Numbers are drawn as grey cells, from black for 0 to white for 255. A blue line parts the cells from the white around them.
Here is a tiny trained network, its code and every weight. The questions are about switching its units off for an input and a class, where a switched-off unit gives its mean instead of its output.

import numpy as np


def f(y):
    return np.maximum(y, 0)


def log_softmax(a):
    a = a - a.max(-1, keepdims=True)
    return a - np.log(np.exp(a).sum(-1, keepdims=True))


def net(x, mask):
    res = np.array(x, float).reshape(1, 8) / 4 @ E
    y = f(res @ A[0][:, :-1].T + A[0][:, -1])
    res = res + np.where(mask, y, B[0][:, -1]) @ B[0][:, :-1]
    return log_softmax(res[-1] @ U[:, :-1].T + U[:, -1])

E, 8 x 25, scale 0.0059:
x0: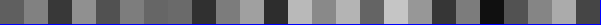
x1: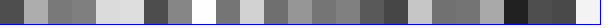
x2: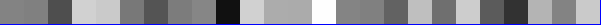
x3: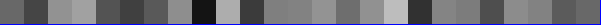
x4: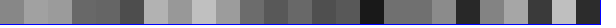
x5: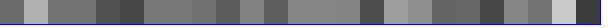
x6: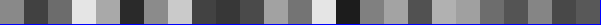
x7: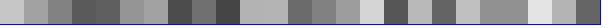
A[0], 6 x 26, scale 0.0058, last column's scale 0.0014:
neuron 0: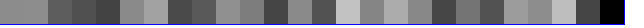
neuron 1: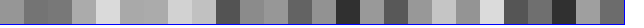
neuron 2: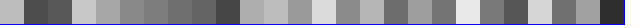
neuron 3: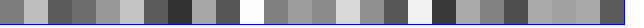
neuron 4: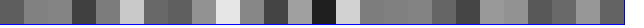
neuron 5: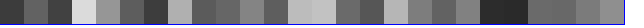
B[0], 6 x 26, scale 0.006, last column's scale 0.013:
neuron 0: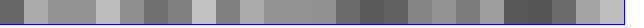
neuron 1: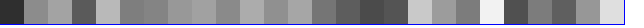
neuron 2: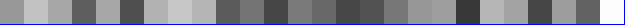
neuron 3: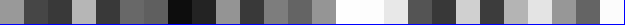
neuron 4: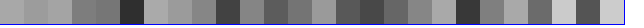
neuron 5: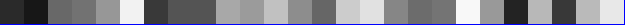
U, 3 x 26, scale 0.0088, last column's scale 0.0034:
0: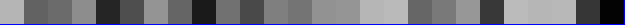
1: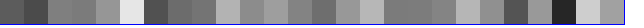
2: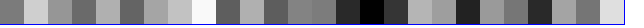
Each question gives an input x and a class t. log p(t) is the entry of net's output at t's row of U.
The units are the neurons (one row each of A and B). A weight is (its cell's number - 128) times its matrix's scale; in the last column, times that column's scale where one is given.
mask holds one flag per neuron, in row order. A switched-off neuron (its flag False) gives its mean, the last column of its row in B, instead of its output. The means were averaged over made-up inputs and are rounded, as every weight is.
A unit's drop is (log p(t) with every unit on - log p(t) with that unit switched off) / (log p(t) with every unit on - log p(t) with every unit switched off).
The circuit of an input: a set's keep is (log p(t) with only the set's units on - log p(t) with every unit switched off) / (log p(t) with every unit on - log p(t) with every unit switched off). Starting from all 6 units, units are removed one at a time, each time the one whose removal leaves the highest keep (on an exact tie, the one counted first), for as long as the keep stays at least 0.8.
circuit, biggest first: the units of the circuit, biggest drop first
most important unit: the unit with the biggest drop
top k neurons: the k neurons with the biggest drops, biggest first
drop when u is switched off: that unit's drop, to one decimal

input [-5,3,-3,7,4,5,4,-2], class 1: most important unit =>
neuron 2
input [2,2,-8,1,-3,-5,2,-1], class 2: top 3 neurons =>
[neuron 3; neuron 5; neuron 4]
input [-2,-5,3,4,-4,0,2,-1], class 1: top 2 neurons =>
[neuron 3; neuron 4]
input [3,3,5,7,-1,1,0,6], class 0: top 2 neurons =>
[neuron 3; neuron 1]
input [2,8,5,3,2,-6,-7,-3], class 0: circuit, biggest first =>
[neuron 3; neuron 4]
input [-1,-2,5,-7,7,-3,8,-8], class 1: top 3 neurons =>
[neuron 5; neuron 2; neuron 4]
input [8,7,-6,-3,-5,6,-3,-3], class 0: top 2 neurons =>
[neuron 3; neuron 4]
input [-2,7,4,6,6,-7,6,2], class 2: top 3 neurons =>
[neuron 3; neuron 1; neuron 2]
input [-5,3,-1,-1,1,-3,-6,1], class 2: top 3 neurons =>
[neuron 4; neuron 5; neuron 1]
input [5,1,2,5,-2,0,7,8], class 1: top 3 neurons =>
[neuron 5; neuron 3; neuron 4]
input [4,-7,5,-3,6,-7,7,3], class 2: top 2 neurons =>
[neuron 3; neuron 2]
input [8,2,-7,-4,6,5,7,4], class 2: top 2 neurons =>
[neuron 3; neuron 0]
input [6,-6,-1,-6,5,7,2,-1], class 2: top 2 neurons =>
[neuron 3; neuron 0]
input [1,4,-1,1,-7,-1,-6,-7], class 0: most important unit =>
neuron 4
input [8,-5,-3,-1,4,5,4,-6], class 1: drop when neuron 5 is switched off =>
0.3
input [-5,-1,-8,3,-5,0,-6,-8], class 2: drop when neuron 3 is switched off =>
0.5
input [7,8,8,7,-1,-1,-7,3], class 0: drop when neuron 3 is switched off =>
1.1
